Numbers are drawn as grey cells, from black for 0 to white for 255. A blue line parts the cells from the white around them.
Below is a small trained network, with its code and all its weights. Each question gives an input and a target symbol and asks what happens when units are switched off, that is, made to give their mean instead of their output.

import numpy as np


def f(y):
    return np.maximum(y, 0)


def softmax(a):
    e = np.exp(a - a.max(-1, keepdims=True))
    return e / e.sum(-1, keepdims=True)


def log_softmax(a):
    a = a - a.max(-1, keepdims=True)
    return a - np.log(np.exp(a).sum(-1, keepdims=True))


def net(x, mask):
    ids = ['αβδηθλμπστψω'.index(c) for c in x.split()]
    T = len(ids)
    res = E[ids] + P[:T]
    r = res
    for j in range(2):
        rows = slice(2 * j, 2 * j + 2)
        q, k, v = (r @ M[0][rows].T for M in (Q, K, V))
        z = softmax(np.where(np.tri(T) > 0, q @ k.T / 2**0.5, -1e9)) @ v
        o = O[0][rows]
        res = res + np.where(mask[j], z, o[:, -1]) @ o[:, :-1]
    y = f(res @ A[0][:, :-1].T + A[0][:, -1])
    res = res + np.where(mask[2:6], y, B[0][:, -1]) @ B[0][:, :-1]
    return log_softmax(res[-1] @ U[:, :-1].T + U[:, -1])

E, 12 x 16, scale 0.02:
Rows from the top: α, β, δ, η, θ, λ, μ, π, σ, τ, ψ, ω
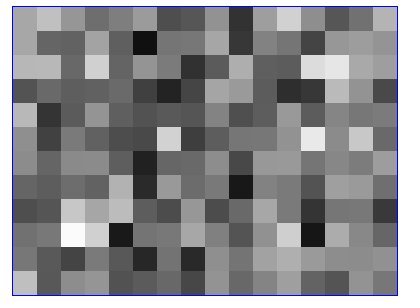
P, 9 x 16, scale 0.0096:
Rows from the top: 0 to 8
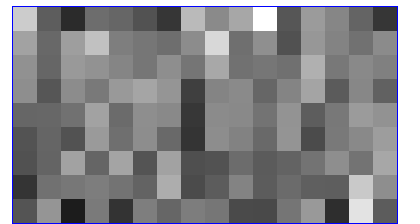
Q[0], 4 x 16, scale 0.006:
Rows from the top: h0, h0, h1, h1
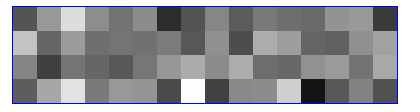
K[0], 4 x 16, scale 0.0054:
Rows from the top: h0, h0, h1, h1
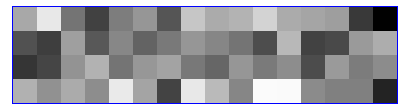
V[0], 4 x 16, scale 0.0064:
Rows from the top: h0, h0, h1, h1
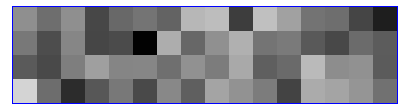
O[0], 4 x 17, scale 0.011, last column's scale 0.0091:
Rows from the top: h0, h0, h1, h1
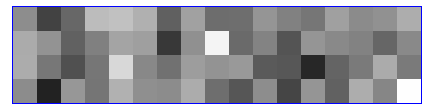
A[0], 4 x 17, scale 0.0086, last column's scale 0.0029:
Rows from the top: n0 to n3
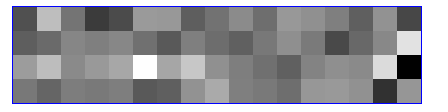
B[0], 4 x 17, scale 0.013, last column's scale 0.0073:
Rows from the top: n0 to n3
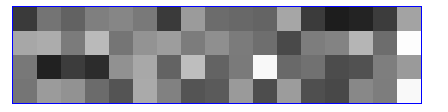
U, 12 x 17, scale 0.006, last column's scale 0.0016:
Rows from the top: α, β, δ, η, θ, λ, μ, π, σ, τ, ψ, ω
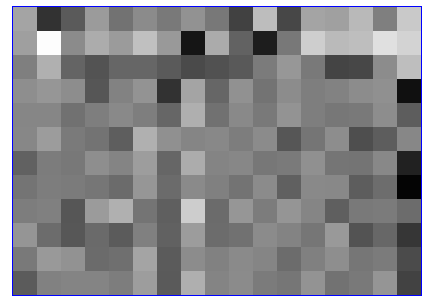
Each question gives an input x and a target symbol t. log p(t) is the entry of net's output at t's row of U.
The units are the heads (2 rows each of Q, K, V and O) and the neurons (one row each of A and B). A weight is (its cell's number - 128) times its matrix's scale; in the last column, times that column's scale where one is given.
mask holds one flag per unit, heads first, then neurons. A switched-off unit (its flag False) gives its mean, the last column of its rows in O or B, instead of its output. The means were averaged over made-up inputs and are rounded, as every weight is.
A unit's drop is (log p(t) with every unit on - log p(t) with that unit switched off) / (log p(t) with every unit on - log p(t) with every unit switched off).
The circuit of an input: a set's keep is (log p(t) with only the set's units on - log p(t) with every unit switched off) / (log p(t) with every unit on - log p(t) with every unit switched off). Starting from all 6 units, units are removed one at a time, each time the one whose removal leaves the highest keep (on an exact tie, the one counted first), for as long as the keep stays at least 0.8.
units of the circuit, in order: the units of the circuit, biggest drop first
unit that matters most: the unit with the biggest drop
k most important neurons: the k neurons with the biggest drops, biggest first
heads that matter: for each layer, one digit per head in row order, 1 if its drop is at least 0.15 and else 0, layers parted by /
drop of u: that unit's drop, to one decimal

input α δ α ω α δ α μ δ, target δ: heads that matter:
10
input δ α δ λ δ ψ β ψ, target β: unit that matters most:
h0
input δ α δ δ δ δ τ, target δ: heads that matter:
11
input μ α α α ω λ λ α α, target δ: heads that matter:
01
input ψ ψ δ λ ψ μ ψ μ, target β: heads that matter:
10
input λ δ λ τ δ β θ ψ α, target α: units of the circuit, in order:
n2; n3; h0
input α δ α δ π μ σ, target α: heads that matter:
10
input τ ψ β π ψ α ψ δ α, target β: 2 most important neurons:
n1; n2
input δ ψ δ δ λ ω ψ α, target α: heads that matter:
01
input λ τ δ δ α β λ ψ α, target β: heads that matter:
01
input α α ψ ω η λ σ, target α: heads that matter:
10
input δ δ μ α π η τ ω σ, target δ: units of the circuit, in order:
h1; h0
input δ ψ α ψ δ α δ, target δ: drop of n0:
0.4
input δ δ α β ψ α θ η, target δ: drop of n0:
0.2
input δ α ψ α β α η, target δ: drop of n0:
0.1
